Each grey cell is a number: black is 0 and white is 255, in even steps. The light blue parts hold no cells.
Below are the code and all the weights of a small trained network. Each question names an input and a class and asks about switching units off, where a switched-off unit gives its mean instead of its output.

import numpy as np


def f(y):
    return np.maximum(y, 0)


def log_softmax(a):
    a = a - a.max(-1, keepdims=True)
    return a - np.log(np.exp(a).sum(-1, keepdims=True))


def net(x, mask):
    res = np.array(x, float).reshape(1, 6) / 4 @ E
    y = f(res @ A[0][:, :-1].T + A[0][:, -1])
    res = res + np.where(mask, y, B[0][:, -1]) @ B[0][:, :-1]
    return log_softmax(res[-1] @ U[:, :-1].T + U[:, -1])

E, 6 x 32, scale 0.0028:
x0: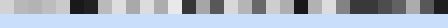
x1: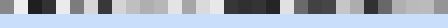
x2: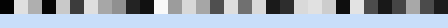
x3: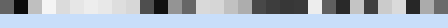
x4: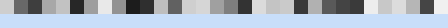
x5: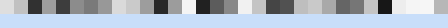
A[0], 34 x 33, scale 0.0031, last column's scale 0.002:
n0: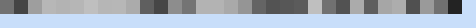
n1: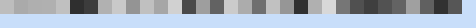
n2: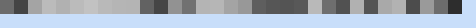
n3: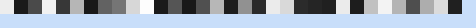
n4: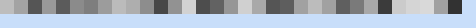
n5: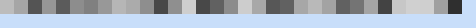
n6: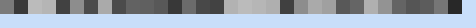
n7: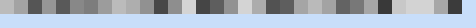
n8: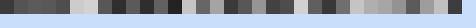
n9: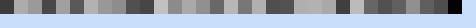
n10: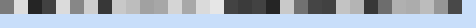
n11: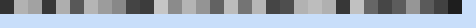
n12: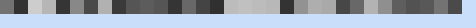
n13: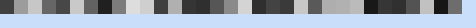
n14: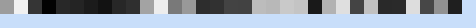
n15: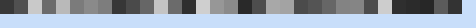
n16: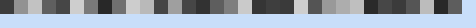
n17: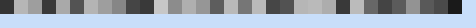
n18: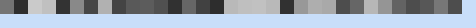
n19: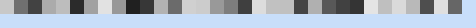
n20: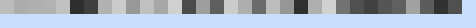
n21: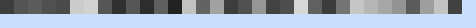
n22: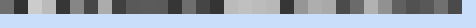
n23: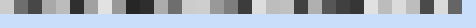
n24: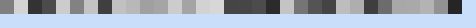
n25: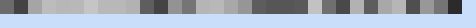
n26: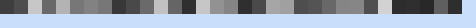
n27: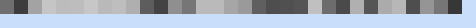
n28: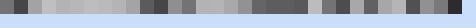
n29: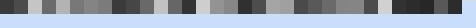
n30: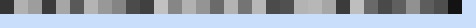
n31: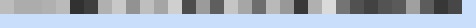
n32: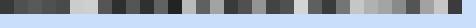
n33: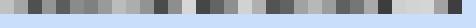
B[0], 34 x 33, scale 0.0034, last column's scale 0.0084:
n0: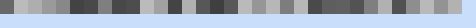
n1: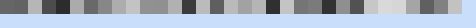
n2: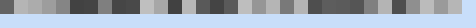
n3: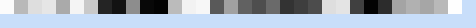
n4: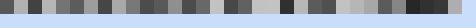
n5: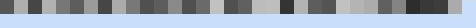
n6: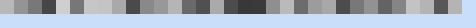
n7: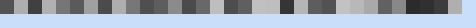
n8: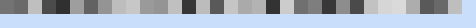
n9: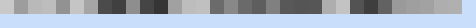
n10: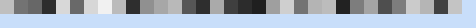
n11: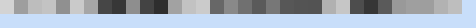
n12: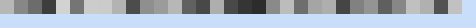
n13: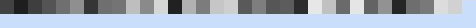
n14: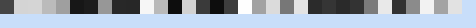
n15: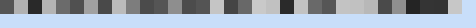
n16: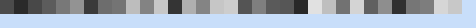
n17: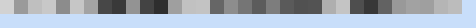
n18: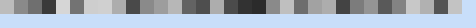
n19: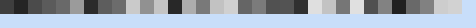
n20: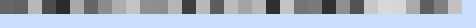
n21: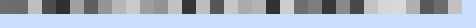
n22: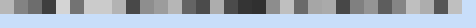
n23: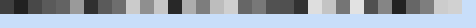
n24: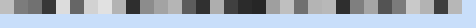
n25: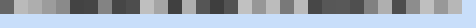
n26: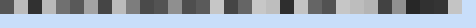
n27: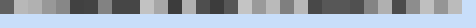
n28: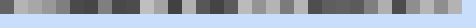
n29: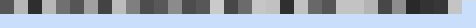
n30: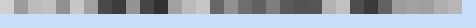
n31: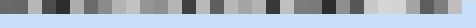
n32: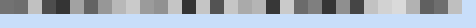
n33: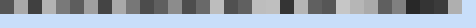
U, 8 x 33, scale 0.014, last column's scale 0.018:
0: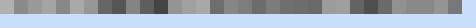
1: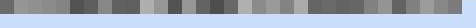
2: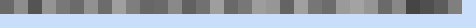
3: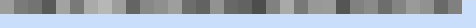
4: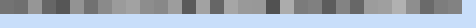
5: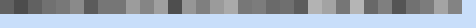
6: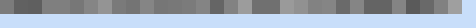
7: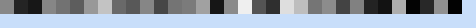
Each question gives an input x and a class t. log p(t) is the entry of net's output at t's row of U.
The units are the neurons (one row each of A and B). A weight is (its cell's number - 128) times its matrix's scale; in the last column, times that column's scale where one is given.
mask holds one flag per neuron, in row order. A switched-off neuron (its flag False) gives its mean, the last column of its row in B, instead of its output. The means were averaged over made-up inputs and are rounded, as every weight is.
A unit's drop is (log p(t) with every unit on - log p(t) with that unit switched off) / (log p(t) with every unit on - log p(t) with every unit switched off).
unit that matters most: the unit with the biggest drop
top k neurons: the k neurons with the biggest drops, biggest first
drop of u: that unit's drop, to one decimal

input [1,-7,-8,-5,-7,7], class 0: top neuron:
[n3]
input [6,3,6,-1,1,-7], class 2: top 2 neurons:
[n3 n15]
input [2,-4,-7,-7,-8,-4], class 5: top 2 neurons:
[n13 n16]
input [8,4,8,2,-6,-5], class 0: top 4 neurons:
[n11 n17 n30 n9]
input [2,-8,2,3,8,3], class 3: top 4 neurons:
[n18 n12 n22 n6]
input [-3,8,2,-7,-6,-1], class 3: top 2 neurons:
[n10 n24]
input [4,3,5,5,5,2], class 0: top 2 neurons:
[n14 n11]
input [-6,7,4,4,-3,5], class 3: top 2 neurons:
[n10 n24]
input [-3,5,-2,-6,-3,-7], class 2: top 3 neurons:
[n26 n15 n29]
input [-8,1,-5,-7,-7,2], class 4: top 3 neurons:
[n32 n21 n8]
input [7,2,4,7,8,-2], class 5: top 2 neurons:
[n23 n19]
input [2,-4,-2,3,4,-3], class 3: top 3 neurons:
[n13 n14 n16]
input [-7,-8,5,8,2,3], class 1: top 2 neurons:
[n27 n25]
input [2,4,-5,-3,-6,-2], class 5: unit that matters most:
n13
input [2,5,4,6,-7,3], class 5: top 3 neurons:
[n13 n16 n14]
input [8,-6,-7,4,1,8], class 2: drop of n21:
0.1
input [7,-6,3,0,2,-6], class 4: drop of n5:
0.2
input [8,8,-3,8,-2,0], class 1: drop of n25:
0.3
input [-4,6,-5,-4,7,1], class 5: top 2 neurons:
[n19 n23]
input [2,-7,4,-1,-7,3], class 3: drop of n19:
0.3
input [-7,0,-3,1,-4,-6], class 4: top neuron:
[n32]
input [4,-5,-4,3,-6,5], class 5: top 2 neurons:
[n13 n16]
